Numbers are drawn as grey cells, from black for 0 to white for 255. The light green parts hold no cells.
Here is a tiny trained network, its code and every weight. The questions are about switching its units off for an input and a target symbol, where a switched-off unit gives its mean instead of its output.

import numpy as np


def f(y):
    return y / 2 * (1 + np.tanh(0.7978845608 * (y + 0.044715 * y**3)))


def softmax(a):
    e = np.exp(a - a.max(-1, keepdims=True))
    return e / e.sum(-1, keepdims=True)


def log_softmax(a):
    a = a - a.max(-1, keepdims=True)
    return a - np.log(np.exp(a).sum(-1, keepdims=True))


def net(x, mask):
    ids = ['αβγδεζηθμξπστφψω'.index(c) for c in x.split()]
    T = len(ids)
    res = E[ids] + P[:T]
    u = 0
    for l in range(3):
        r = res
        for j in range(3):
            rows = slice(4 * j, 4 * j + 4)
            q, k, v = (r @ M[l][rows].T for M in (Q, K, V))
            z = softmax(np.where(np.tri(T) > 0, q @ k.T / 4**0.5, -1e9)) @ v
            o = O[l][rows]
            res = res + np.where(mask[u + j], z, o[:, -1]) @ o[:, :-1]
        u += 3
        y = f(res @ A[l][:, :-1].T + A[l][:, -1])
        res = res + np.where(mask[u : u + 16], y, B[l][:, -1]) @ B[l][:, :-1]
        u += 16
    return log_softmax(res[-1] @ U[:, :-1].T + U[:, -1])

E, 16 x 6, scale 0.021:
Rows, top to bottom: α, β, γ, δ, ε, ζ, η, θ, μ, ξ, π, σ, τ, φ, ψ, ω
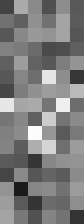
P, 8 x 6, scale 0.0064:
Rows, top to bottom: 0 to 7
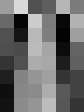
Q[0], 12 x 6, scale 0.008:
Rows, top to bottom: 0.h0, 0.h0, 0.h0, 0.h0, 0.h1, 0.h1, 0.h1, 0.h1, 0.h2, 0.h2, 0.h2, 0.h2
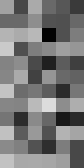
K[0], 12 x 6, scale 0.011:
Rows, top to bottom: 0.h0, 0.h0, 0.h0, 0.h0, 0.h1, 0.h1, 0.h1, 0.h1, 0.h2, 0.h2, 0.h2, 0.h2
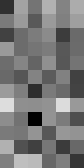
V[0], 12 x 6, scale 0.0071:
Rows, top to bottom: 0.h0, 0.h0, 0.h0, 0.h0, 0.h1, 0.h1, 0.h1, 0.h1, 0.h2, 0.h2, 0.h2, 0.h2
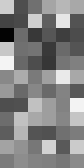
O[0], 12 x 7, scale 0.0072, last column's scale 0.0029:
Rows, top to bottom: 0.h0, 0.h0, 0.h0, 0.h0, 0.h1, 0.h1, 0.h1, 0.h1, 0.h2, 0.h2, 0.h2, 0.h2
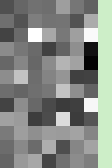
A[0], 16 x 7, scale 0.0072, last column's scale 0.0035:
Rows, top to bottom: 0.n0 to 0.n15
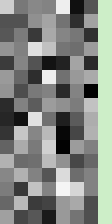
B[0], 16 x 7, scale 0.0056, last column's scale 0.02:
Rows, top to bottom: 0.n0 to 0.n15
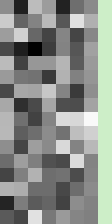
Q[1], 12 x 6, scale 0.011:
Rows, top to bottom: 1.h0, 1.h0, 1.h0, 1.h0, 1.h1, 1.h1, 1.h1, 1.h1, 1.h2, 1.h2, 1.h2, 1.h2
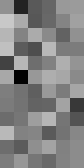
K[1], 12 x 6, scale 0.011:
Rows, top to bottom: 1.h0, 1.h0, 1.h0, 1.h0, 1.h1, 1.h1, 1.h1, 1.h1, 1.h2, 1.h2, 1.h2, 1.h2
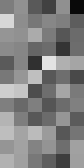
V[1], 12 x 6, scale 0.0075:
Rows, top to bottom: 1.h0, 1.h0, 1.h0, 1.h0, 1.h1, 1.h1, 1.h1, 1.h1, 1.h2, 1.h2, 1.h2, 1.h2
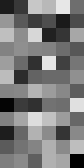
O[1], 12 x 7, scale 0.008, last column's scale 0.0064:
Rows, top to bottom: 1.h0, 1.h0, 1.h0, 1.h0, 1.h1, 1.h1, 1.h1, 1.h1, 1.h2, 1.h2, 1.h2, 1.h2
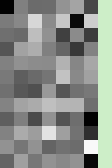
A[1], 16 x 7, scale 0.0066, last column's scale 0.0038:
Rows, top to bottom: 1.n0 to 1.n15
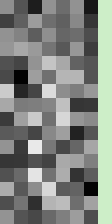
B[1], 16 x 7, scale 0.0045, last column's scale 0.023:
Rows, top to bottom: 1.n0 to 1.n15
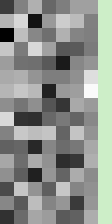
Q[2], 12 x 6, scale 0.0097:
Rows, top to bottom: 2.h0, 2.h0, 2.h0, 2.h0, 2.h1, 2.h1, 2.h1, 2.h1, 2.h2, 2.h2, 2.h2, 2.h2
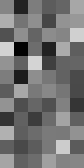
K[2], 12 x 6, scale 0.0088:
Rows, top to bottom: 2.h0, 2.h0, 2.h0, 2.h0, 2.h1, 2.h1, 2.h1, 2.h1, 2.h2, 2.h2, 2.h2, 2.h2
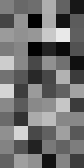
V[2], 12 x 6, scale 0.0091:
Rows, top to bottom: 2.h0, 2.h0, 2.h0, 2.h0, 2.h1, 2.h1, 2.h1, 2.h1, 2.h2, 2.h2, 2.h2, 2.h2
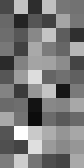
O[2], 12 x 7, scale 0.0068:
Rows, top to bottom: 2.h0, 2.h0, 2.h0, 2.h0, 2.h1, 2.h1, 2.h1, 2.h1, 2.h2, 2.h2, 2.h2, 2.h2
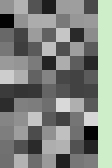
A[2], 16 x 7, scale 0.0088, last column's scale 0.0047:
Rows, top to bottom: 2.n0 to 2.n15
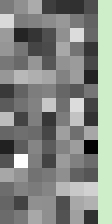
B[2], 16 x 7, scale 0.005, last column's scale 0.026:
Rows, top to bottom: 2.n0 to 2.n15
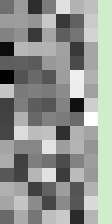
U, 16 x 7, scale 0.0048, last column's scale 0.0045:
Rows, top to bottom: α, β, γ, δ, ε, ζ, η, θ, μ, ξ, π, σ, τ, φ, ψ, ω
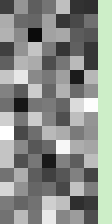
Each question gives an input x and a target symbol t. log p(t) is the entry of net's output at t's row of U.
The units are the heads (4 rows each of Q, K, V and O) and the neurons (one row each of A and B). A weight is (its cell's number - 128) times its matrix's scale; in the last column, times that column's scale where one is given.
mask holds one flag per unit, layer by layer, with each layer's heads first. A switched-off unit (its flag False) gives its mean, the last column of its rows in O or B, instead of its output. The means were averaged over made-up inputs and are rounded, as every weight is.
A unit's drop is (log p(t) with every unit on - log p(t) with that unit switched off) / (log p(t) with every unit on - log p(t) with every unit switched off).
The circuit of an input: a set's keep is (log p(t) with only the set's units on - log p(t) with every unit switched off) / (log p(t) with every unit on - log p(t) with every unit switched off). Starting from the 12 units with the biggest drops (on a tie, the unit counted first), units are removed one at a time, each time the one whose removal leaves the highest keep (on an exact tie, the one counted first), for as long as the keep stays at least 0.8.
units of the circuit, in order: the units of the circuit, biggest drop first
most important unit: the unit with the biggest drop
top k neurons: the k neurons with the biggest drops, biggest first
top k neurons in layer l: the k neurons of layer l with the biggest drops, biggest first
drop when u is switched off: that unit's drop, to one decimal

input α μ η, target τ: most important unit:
1.h1
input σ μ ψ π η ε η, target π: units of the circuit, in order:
(1.h1 2.h2)
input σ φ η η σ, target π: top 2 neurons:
(0.n8 1.n6)
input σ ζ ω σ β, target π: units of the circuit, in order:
(1.h1 2.h1 1.h0 0.h1)
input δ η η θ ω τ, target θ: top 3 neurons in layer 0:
(0.n0 0.n8 0.n12)
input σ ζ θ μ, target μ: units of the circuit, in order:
(0.h0 1.h0 2.h1 2.h2)
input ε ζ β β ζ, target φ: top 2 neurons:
(0.n8 0.n10)
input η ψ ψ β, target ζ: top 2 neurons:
(0.n8 1.n6)
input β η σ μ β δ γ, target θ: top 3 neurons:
(0.n8 1.n6 0.n0)
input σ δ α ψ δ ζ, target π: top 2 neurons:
(0.n8 1.n6)
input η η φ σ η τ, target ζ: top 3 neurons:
(0.n8 1.n6 0.n10)
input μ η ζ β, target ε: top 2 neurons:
(2.n5 0.n5)
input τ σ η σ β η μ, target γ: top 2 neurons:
(0.n8 2.n2)
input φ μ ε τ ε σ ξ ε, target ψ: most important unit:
2.h0
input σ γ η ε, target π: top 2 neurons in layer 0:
(0.n8 0.n9)
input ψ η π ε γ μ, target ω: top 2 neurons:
(0.n8 2.n5)
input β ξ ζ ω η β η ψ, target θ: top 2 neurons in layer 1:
(1.n6 1.n12)
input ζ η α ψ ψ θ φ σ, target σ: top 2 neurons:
(1.n9 0.n8)
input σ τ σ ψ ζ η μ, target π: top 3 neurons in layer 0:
(0.n8 0.n9 0.n10)
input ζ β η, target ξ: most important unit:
0.n8
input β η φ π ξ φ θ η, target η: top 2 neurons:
(0.n0 1.n6)
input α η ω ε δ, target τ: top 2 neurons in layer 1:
(1.n6 1.n1)
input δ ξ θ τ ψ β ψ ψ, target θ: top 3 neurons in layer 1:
(1.n6 1.n10 1.n12)
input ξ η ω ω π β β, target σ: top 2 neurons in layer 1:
(1.n6 1.n10)
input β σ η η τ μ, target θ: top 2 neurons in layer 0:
(0.n8 0.n0)
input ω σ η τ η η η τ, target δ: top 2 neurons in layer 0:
(0.n13 0.n5)
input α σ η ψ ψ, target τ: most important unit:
1.h1
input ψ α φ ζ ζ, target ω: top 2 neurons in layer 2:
(2.n5 2.n15)
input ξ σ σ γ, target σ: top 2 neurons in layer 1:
(1.n6 1.n10)
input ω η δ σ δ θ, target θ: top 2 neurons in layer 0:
(0.n0 0.n8)
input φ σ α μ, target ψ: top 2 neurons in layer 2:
(2.n7 2.n15)
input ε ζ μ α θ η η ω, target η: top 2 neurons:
(1.n8 1.n6)
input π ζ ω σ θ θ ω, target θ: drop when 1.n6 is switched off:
0.2
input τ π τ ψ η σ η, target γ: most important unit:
0.h0
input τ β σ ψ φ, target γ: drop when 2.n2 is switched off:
0.2
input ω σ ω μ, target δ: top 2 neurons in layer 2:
(2.n7 2.n0)
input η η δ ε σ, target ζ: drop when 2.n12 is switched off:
-0.1
